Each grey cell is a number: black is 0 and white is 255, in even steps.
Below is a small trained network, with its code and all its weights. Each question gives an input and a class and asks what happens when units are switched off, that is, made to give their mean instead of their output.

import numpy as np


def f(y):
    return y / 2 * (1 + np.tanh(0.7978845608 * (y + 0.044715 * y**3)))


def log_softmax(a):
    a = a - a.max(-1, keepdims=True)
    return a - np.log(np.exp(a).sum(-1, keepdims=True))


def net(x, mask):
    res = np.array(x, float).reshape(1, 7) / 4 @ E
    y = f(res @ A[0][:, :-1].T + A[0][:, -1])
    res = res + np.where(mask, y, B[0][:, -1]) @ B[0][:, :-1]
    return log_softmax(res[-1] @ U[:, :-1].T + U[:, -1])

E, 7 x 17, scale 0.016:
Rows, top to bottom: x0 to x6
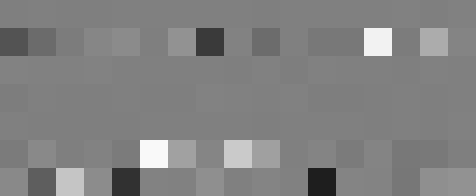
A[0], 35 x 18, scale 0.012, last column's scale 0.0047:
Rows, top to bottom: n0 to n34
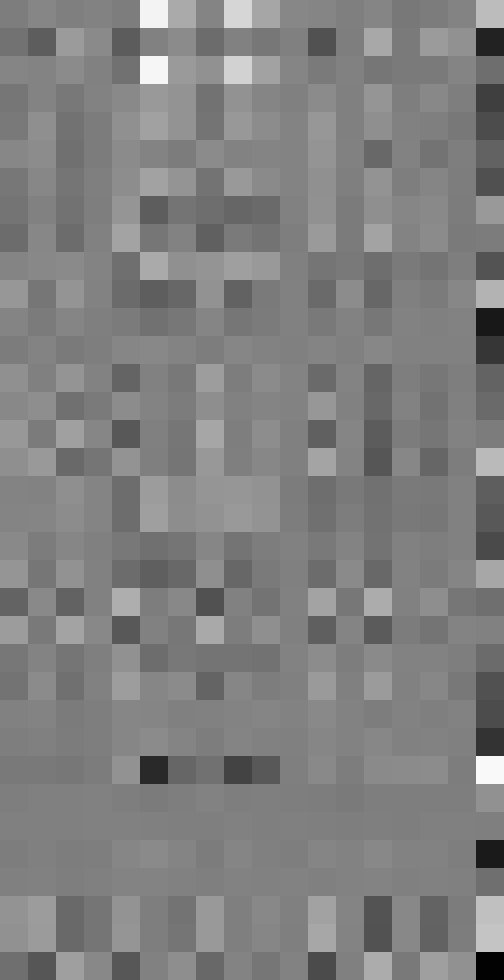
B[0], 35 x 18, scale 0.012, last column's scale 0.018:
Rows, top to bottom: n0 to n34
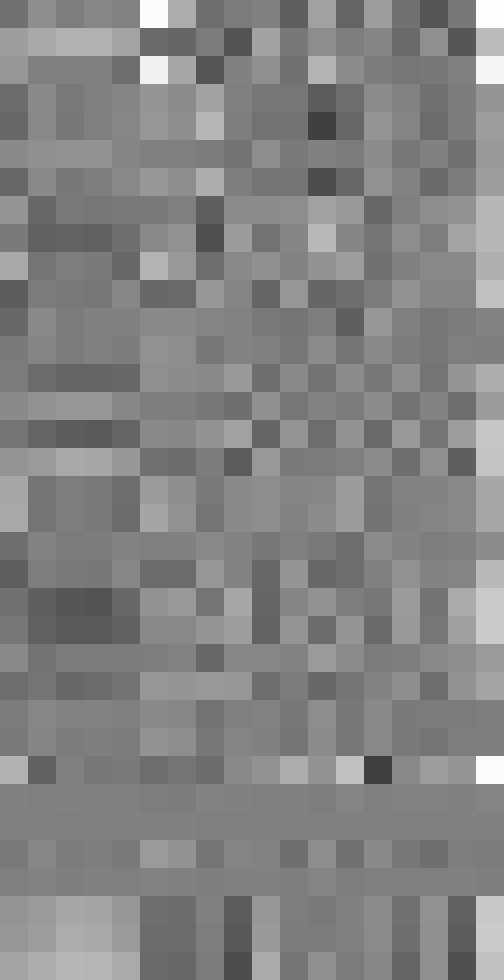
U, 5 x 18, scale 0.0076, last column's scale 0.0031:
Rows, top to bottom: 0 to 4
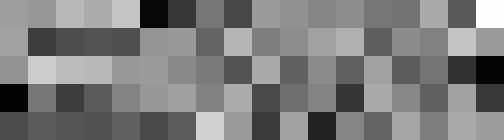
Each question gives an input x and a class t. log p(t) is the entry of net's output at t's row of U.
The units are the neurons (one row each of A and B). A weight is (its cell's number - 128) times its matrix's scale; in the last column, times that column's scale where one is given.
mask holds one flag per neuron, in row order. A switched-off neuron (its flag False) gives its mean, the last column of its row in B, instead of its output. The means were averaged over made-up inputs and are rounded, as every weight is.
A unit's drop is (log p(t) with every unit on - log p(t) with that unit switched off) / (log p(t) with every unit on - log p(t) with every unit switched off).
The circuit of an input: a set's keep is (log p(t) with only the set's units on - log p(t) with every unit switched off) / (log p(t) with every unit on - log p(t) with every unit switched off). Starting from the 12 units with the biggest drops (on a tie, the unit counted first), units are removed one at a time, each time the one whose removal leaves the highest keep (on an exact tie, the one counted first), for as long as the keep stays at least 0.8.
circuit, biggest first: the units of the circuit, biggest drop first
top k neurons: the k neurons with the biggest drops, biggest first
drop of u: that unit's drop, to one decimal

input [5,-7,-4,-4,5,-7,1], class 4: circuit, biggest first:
n10; n20
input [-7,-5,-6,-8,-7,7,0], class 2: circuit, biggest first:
n0
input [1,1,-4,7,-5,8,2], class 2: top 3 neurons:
n0; n27; n21
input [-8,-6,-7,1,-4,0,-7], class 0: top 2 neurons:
n0; n2
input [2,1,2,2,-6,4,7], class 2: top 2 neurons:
n34; n1
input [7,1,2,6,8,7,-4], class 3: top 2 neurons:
n34; n1
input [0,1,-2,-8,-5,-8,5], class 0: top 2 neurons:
n34; n1
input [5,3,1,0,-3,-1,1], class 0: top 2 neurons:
n0; n2
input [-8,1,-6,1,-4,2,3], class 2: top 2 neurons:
n27; n21
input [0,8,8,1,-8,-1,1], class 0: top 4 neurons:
n34; n1; n0; n2
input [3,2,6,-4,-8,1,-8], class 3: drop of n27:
0.1
